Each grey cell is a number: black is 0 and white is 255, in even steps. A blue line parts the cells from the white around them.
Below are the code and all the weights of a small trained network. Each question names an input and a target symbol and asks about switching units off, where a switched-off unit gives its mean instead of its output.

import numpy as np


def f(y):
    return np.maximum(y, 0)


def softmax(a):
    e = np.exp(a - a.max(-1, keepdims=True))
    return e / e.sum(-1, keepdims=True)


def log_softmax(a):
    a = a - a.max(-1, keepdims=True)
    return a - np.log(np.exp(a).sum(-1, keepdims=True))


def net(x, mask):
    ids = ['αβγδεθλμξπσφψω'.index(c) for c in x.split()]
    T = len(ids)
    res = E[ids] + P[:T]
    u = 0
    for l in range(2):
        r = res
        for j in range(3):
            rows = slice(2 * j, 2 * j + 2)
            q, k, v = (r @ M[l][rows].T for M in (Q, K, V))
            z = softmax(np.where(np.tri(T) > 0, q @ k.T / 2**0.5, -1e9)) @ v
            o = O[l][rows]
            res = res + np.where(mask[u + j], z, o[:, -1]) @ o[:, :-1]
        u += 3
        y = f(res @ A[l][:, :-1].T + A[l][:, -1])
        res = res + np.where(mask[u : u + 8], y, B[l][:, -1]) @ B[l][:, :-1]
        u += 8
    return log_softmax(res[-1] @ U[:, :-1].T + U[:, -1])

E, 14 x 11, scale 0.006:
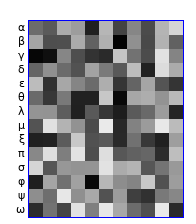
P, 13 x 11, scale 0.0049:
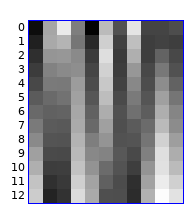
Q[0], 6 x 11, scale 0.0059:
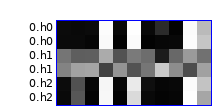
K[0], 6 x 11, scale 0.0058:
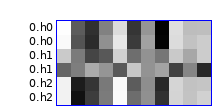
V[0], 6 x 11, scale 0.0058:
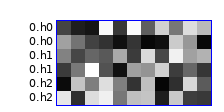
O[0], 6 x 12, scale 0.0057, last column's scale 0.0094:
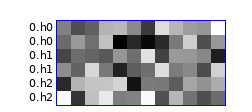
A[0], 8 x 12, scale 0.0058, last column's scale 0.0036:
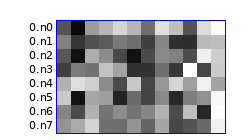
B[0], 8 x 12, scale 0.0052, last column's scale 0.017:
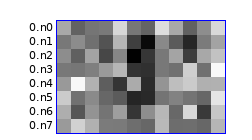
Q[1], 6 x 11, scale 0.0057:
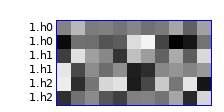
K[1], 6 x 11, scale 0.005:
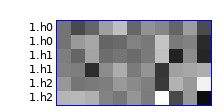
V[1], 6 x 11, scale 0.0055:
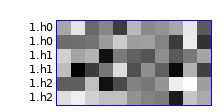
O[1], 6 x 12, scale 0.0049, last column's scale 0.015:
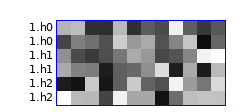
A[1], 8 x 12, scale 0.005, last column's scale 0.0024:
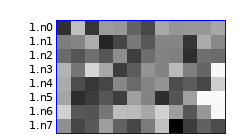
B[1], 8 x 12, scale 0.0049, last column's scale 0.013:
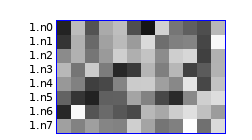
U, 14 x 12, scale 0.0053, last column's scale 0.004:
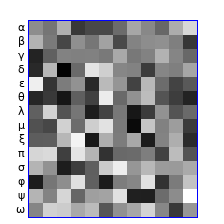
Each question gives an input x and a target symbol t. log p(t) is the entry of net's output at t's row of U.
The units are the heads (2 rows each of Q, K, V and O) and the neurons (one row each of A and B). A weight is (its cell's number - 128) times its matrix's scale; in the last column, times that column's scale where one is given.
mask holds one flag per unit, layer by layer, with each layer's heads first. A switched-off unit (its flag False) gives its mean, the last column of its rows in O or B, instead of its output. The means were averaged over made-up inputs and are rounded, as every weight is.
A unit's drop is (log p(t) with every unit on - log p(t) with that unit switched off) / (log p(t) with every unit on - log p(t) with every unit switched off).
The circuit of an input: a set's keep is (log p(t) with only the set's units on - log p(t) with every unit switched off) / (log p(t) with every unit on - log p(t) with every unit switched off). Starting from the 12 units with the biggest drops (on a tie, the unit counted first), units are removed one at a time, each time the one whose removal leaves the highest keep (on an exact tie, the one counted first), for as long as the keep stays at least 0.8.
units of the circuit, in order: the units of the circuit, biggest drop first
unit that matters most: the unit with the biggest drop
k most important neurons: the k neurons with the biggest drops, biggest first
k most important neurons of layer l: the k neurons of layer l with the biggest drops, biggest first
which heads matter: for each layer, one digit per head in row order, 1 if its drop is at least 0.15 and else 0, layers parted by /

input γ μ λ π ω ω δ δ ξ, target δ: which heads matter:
011 / 010
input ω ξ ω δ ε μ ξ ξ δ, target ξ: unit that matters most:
1.h0
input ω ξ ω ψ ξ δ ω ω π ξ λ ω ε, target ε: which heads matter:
101 / 000
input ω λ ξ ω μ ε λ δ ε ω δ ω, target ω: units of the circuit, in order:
(1.h1, 1.n5, 0.h2)
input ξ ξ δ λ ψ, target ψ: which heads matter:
100 / 011
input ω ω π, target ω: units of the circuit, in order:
(1.n5, 0.n7)
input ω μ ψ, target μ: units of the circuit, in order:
(1.h1, 0.n4, 1.h2)
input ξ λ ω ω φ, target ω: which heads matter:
001 / 100
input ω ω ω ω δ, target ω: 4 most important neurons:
(1.n5, 0.n1, 0.n7, 0.n2)
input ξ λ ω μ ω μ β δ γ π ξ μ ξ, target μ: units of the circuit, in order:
(0.n4, 1.h2, 1.h1)
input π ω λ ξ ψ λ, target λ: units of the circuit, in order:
(0.h0, 0.n0)
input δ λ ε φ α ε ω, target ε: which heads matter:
001 / 000
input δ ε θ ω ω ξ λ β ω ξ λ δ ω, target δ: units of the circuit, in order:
(0.h1, 0.n5)
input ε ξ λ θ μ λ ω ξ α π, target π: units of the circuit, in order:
(0.h1, 0.n6, 1.h2)
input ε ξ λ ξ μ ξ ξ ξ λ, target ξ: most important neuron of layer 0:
(0.n2)
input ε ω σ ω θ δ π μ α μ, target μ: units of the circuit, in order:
(1.h2, 0.n4, 1.h1)
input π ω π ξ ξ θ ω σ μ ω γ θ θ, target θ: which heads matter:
011 / 001
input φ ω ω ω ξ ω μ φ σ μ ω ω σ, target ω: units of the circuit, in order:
(1.h1, 1.n5, 0.n5, 0.h1)
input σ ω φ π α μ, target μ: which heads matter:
010 / 011
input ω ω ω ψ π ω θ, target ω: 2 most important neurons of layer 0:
(0.n1, 0.n2)
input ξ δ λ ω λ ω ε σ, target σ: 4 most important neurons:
(0.n3, 1.n6, 1.n4, 1.n0)
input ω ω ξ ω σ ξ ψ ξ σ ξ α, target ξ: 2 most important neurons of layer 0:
(0.n4, 0.n6)
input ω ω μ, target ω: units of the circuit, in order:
(1.h0, 1.n5)
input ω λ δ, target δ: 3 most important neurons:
(1.n1, 1.n3, 0.n1)
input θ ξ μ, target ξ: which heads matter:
000 / 110
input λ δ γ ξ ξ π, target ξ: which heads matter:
000 / 100
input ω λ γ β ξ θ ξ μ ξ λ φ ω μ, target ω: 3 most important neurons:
(1.n5, 0.n5, 0.n2)
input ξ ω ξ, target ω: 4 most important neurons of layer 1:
(1.n2, 1.n5, 1.n1, 1.n7)
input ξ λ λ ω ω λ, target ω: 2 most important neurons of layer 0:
(0.n1, 0.n2)
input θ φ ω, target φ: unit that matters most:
1.h1
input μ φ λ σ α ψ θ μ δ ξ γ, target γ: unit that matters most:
0.h1
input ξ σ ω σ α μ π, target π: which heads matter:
010 / 110
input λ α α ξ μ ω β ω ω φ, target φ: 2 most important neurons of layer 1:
(1.n7, 1.n4)
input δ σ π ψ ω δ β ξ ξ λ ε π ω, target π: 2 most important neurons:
(0.n6, 0.n3)
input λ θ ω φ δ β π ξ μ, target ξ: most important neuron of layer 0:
(0.n2)
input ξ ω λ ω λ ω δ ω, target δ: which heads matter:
011 / 100
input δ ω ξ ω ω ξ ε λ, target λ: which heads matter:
110 / 000
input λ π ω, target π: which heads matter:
000 / 111
